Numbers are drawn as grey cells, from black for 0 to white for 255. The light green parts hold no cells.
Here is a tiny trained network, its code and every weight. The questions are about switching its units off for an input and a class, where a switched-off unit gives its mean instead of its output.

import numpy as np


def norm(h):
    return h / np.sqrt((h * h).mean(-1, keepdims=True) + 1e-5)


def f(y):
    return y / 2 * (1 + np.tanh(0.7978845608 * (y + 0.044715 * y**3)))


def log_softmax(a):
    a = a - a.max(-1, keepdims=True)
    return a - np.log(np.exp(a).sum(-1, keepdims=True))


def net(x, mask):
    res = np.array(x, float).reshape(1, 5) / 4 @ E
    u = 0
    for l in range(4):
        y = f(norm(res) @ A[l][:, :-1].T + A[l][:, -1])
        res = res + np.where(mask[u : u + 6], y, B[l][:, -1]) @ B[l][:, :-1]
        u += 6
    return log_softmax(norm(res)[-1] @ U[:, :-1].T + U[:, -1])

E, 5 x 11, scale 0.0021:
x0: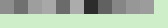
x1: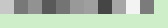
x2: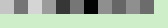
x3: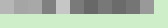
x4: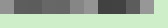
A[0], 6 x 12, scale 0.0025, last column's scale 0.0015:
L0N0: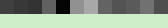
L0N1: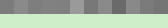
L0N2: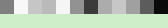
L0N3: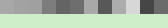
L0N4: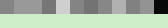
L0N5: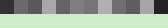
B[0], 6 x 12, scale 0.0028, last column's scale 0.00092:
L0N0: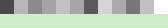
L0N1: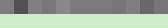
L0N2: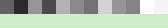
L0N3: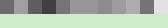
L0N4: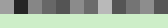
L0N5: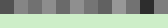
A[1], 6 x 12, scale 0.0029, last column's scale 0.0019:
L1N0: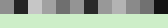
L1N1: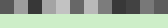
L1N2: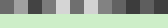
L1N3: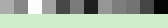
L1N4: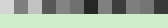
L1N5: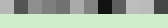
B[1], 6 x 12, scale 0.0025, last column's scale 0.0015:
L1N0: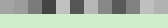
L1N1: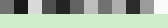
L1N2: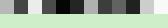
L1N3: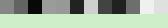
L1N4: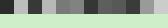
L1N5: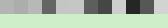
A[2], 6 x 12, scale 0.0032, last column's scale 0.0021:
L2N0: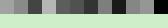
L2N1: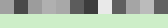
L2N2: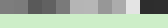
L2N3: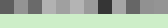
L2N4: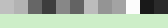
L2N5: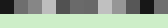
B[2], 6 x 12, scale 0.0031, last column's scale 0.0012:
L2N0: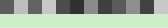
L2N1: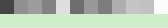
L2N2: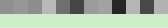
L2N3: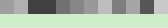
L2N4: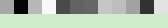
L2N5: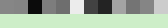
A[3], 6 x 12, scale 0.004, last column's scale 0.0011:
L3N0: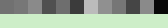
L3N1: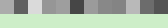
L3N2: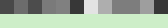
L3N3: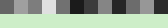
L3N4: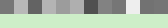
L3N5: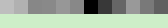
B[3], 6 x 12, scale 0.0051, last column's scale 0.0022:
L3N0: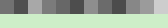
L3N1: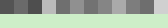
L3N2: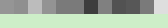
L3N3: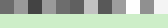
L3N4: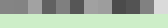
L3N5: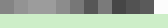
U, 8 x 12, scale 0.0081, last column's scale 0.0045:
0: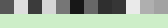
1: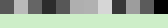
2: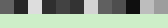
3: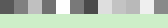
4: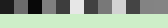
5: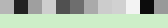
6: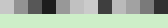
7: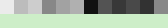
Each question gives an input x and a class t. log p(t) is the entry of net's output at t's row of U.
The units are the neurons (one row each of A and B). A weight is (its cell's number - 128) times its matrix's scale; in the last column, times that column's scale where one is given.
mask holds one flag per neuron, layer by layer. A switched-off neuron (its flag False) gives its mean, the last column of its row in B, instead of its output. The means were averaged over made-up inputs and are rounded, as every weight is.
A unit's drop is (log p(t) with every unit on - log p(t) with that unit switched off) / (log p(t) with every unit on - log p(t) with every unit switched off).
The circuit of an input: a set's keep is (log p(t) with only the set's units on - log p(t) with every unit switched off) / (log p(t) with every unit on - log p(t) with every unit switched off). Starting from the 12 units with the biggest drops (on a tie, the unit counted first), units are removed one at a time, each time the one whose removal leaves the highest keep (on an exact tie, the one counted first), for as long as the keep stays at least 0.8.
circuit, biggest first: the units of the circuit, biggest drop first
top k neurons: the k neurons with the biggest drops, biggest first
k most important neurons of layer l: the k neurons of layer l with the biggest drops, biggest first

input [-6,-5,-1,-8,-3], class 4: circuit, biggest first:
L2N5
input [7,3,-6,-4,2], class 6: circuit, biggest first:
L1N5; L3N1
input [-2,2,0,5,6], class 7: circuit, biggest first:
L1N5; L1N3
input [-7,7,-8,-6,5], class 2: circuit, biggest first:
L3N2; L3N3
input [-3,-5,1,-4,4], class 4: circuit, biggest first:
L2N5; L1N3
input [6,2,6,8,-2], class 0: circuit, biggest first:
L1N3; L3N3
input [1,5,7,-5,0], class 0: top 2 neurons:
L1N3; L1N4
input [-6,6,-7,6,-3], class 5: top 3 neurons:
L2N4; L3N1; L1N3
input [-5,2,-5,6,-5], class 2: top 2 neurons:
L1N2; L3N0
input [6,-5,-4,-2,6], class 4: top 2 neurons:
L2N5; L0N0
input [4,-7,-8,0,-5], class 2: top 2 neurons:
L1N2; L1N1
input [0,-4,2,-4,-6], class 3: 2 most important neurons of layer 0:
L0N2; L0N3
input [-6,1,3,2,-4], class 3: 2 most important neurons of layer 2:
L2N1; L2N0
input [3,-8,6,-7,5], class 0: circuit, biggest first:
L3N3
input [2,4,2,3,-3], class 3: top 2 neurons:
L0N2; L2N1
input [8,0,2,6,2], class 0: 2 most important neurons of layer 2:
L2N0; L2N5
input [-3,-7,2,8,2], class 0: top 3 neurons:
L3N3; L1N5; L1N4
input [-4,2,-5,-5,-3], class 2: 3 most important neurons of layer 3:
L3N2; L3N3; L3N0
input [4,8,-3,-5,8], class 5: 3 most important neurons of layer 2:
L2N4; L2N2; L2N5
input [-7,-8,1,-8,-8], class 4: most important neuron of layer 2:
L2N5
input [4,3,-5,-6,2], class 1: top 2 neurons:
L0N0; L2N2
